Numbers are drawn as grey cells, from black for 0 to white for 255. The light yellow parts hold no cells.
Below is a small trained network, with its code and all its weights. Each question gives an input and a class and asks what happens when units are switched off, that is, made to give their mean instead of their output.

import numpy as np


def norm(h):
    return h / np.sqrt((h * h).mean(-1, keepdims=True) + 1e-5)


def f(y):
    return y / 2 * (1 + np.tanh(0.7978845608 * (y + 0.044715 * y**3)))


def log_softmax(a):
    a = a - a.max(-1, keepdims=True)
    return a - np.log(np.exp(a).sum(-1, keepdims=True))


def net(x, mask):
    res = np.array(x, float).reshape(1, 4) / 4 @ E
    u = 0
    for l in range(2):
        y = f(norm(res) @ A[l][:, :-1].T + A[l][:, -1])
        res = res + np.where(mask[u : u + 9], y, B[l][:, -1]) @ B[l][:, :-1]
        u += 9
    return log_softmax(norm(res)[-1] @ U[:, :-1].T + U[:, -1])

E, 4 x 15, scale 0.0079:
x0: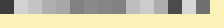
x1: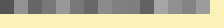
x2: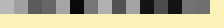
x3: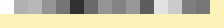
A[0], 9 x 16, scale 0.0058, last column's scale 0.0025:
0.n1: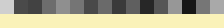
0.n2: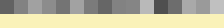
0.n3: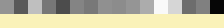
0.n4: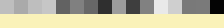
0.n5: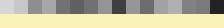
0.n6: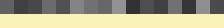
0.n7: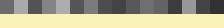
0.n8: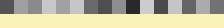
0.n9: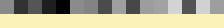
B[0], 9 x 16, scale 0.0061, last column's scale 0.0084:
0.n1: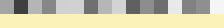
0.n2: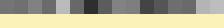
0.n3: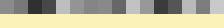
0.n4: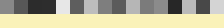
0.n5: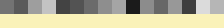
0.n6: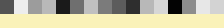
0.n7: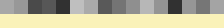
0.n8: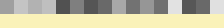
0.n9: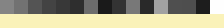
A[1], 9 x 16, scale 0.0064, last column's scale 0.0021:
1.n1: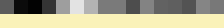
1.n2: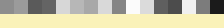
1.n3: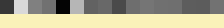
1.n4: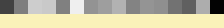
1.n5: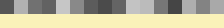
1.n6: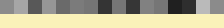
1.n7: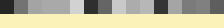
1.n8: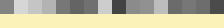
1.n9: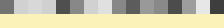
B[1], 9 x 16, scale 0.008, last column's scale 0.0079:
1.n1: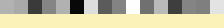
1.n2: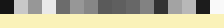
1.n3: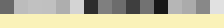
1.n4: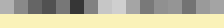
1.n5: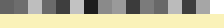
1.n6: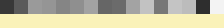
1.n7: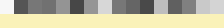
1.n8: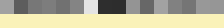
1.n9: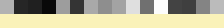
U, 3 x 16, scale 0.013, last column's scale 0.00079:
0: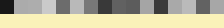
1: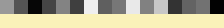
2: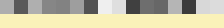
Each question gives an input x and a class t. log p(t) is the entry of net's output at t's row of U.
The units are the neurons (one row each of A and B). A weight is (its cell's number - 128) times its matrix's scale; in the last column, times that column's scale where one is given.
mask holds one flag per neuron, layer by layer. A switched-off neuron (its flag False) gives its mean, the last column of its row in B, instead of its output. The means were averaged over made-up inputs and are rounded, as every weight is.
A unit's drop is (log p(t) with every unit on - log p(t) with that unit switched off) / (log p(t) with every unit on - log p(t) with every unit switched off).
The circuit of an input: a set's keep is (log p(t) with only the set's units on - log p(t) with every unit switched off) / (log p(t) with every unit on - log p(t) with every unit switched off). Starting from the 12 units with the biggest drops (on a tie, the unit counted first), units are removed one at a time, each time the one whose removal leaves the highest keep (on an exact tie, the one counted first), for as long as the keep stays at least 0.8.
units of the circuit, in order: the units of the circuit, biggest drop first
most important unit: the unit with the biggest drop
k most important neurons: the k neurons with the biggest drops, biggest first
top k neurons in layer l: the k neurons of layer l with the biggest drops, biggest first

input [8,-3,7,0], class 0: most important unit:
1.n2
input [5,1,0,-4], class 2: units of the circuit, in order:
1.n7, 0.n9
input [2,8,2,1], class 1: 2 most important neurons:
0.n9, 0.n4
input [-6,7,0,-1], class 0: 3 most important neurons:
0.n9, 0.n6, 0.n4
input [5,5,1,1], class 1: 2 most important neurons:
0.n4, 0.n9
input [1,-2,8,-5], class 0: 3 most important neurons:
1.n2, 0.n5, 1.n7
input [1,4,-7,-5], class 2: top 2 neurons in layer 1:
1.n7, 1.n2
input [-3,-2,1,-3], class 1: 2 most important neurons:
1.n9, 0.n1
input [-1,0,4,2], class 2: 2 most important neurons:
0.n1, 0.n6
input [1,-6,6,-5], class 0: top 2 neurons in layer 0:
0.n5, 0.n7
